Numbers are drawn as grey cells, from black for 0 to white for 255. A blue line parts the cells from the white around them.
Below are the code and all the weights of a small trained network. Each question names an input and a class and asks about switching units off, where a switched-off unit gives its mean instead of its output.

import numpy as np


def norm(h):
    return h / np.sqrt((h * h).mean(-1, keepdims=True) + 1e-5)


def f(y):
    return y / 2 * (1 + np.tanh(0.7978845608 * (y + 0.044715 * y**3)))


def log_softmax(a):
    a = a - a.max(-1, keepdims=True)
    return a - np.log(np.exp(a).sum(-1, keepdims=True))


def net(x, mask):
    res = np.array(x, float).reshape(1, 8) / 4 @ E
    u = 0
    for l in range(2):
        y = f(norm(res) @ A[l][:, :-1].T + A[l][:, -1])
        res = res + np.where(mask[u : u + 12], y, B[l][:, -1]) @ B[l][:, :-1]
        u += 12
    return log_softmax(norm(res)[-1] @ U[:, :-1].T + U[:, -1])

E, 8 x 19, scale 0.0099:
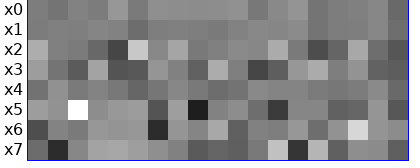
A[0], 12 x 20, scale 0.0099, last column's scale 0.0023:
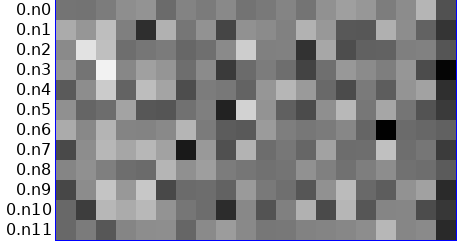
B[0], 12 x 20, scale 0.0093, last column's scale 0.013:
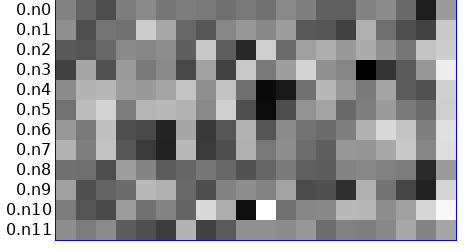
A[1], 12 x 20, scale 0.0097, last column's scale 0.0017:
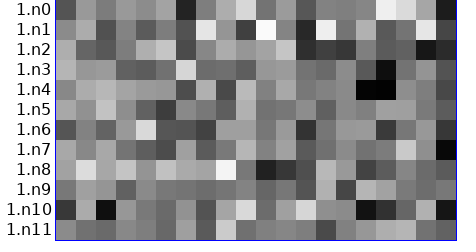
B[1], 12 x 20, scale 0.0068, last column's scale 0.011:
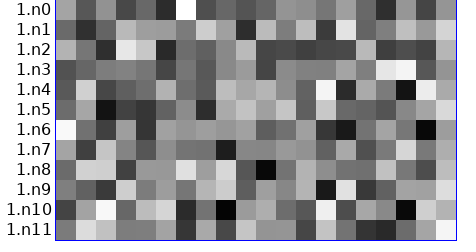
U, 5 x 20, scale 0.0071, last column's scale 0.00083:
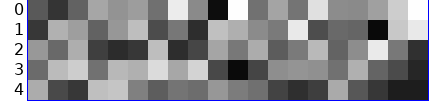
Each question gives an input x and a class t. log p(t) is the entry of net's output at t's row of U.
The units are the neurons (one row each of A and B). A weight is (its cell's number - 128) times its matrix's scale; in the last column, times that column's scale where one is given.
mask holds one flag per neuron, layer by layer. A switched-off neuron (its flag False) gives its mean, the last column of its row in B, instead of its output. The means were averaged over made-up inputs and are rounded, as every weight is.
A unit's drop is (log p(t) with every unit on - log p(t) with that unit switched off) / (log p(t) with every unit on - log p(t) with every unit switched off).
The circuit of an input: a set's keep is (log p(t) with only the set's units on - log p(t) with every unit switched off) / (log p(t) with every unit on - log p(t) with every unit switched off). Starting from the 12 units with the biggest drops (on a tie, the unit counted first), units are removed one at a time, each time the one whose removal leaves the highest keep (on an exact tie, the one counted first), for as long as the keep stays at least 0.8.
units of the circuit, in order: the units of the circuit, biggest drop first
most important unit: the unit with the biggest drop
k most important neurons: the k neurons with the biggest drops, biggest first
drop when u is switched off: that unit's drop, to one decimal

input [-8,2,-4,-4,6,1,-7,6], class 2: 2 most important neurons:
(0.n6 0.n2)
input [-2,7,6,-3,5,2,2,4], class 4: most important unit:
0.n1
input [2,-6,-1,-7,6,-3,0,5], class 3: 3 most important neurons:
(0.n4 1.n8 0.n2)
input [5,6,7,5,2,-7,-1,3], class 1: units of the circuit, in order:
(0.n10 1.n10 0.n6)
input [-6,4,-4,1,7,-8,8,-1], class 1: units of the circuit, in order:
(1.n10 0.n10)
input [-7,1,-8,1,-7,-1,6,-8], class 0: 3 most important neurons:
(0.n2 0.n1 1.n1)
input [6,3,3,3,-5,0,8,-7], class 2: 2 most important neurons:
(0.n7 0.n10)
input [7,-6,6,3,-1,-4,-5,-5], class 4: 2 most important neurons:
(0.n10 0.n7)
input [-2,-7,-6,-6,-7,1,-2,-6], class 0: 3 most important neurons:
(0.n2 0.n5 0.n1)
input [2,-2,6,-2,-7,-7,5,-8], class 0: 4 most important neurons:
(0.n3 1.n1 0.n7 0.n6)
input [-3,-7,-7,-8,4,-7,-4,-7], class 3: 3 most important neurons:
(0.n10 0.n3 0.n9)
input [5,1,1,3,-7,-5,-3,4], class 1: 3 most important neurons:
(0.n10 0.n2 0.n9)
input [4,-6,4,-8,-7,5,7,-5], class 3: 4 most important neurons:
(0.n4 0.n6 0.n10 1.n8)
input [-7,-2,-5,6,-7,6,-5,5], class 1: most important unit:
0.n4
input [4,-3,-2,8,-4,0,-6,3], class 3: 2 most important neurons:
(0.n5 0.n7)
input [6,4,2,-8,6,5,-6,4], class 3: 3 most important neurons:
(0.n4 0.n7 1.n8)
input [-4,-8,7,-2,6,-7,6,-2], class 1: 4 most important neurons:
(0.n10 0.n9 0.n6 0.n7)
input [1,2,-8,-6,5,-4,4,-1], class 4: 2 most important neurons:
(0.n9 0.n5)
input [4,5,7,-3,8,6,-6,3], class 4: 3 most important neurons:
(0.n1 0.n7 0.n8)
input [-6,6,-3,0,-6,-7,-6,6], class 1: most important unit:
0.n7
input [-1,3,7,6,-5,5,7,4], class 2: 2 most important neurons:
(0.n7 0.n9)
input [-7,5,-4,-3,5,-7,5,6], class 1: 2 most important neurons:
(0.n2 0.n6)
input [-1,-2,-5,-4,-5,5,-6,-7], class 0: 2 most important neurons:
(0.n2 0.n7)
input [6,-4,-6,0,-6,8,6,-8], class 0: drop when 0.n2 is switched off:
2.2
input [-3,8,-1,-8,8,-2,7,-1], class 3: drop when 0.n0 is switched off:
0.0
